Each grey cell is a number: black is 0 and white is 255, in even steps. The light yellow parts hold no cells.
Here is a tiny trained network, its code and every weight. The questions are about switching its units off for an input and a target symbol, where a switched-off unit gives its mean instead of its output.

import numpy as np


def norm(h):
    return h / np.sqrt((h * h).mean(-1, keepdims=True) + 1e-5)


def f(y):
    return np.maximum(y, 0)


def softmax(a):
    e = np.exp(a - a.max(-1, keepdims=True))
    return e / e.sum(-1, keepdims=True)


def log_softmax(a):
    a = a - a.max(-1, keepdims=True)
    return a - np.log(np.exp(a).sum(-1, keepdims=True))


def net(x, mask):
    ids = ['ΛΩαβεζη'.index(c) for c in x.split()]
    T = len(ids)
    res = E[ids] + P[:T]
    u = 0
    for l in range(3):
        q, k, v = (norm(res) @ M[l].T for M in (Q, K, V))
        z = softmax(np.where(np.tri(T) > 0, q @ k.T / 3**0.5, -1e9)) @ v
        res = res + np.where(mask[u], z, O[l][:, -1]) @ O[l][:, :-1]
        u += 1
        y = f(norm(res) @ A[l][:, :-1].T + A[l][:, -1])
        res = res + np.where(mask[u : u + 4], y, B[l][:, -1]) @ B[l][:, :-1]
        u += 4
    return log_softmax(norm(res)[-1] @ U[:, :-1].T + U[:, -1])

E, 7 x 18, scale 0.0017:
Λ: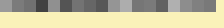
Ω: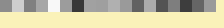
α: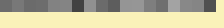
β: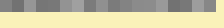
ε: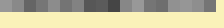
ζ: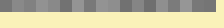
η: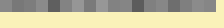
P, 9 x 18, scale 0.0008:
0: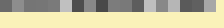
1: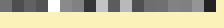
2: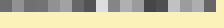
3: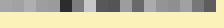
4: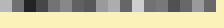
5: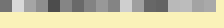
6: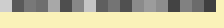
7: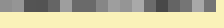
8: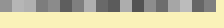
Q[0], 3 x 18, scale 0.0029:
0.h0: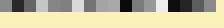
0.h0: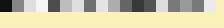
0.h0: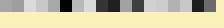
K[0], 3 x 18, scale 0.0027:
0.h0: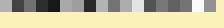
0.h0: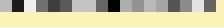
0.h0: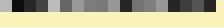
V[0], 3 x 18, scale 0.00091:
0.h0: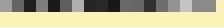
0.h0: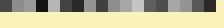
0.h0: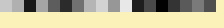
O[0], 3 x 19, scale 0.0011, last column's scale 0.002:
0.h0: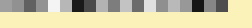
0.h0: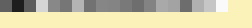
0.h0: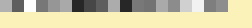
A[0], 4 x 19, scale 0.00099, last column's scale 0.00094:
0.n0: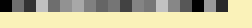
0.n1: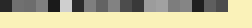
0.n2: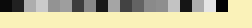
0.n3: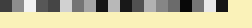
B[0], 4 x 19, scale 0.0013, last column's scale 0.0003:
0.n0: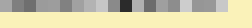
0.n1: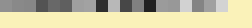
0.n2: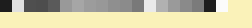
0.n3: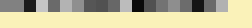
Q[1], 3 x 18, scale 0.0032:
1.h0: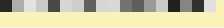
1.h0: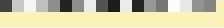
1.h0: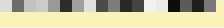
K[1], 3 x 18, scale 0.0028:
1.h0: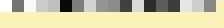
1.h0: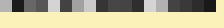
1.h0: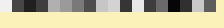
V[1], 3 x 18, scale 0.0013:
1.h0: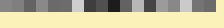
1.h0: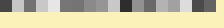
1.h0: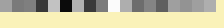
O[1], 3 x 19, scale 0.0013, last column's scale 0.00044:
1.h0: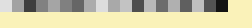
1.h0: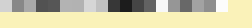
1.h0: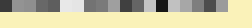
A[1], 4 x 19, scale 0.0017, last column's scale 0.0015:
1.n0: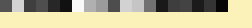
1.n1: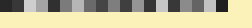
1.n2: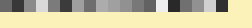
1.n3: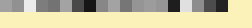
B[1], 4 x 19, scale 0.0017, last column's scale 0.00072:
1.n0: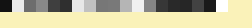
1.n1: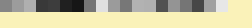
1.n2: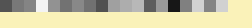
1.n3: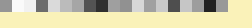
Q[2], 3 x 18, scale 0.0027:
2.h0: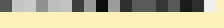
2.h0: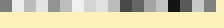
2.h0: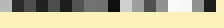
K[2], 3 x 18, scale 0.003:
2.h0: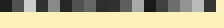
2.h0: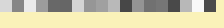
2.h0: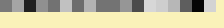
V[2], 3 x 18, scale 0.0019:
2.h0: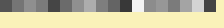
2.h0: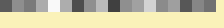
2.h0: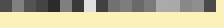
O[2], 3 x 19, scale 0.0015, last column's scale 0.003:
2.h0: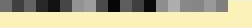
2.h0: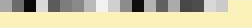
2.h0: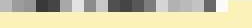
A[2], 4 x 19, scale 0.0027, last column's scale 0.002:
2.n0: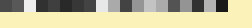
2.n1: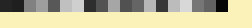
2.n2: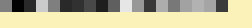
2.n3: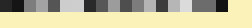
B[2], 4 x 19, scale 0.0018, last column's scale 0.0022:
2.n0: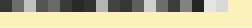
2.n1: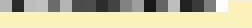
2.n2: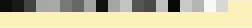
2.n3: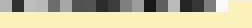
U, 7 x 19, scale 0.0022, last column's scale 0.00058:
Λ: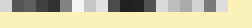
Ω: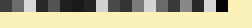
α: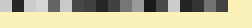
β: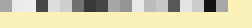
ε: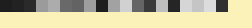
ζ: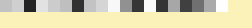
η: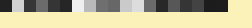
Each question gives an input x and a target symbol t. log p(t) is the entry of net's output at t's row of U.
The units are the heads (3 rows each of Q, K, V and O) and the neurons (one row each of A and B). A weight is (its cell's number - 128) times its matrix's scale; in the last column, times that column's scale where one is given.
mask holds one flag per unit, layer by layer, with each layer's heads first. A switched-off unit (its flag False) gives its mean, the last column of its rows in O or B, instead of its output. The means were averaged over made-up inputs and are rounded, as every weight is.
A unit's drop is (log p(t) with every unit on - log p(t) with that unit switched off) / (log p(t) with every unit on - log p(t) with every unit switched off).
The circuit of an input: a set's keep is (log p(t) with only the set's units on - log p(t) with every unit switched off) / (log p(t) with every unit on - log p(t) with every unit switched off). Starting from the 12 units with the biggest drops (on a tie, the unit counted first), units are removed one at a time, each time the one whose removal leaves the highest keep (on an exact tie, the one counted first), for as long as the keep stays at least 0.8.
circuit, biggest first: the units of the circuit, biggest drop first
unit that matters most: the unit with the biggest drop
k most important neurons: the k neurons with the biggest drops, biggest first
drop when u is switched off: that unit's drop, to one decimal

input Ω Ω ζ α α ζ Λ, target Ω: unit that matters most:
1.h0
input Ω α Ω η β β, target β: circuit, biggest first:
[0.h0, 1.n3]
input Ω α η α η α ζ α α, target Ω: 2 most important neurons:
[1.n1, 2.n0]
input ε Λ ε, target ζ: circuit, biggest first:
[2.h0, 0.h0]
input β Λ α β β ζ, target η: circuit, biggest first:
[0.h0, 1.n0]
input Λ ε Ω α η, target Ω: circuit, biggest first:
[1.h0, 1.n1, 2.n0]
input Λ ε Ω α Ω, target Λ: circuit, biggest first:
[0.h0, 2.h0]
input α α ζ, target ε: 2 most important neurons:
[1.n2, 2.n2]
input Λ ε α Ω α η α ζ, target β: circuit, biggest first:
[1.n3, 0.h0]
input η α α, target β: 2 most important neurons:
[0.n3, 0.n1]
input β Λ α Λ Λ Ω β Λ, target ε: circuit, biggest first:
[2.n2, 1.h0]
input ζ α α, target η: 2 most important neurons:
[1.n0, 0.n0]
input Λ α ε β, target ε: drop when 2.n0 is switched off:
0.0
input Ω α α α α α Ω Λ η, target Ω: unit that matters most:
1.n1
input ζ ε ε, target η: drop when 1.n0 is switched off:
0.3
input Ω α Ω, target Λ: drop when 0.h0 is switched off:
0.1
